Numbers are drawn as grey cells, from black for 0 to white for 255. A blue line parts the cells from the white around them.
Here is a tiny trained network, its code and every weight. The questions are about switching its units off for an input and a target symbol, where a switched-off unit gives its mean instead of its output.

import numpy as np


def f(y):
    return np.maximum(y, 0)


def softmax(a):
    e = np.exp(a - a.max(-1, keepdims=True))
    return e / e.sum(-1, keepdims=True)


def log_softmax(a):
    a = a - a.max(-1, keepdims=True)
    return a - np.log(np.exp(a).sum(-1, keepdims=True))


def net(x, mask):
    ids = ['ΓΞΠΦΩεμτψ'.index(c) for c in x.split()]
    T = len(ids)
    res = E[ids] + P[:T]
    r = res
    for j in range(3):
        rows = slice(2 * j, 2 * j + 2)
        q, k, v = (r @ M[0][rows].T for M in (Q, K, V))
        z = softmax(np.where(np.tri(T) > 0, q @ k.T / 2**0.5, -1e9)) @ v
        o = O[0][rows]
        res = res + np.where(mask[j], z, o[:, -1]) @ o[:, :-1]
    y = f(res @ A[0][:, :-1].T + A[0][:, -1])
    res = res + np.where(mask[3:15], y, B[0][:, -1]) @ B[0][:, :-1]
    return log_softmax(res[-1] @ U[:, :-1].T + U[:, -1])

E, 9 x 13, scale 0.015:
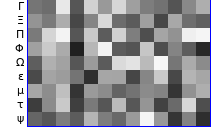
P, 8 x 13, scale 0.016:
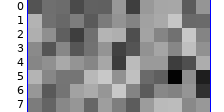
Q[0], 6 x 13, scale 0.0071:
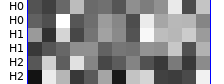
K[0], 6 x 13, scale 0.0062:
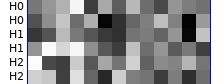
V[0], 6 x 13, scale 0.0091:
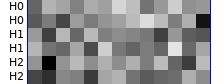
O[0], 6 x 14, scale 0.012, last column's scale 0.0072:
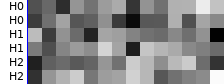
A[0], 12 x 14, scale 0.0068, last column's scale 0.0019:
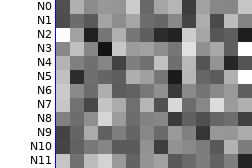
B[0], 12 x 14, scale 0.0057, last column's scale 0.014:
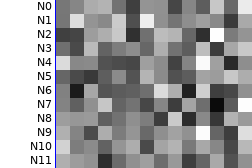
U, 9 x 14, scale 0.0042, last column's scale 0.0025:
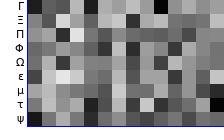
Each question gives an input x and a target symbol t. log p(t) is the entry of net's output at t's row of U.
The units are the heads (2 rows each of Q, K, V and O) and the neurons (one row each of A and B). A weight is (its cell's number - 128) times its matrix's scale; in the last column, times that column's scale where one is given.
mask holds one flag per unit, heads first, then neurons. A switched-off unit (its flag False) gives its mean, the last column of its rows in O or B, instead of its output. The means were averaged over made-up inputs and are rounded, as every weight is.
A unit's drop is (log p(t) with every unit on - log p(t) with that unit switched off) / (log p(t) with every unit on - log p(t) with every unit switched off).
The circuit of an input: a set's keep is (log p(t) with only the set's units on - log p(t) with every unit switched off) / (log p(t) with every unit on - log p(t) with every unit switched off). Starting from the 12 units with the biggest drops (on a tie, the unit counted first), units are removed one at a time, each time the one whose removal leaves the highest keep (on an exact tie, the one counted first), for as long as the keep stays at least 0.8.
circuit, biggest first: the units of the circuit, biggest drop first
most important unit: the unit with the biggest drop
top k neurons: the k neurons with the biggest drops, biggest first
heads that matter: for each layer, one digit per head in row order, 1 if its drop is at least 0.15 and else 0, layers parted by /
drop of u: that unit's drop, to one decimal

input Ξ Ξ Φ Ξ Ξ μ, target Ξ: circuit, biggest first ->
(H1)
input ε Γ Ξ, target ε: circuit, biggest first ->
(H2; H1; N0)
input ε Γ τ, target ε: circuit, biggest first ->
(H2; H1)
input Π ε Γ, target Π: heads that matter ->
100
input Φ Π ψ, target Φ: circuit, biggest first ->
(H2; N2)
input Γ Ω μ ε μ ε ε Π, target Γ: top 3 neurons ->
(N3; N6; N1)
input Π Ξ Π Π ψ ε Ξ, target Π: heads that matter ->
101
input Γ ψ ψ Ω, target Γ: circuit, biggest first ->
(H2; H1)
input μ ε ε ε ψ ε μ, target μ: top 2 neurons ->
(N4; N11)
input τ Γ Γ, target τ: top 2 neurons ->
(N8; N11)
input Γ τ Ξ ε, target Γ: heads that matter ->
010
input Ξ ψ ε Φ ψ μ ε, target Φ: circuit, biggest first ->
(H2; N2; N5)
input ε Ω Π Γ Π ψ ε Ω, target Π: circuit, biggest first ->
(H0; N7)
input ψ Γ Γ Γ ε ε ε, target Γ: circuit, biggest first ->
(H2)
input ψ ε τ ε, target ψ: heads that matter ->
110
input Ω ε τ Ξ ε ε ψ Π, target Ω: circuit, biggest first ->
(H0; N10)
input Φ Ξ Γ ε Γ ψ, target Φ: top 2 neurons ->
(N2; N9)
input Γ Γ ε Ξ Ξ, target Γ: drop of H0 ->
0.1
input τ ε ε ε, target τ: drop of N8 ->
0.2
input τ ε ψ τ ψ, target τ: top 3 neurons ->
(N8; N11; N7)
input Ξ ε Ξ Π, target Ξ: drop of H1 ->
0.7
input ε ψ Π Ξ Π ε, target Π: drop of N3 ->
0.0
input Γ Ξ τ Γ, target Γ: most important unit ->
H1
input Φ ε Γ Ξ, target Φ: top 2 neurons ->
(N2; N5)
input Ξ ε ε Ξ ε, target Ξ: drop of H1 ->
1.2
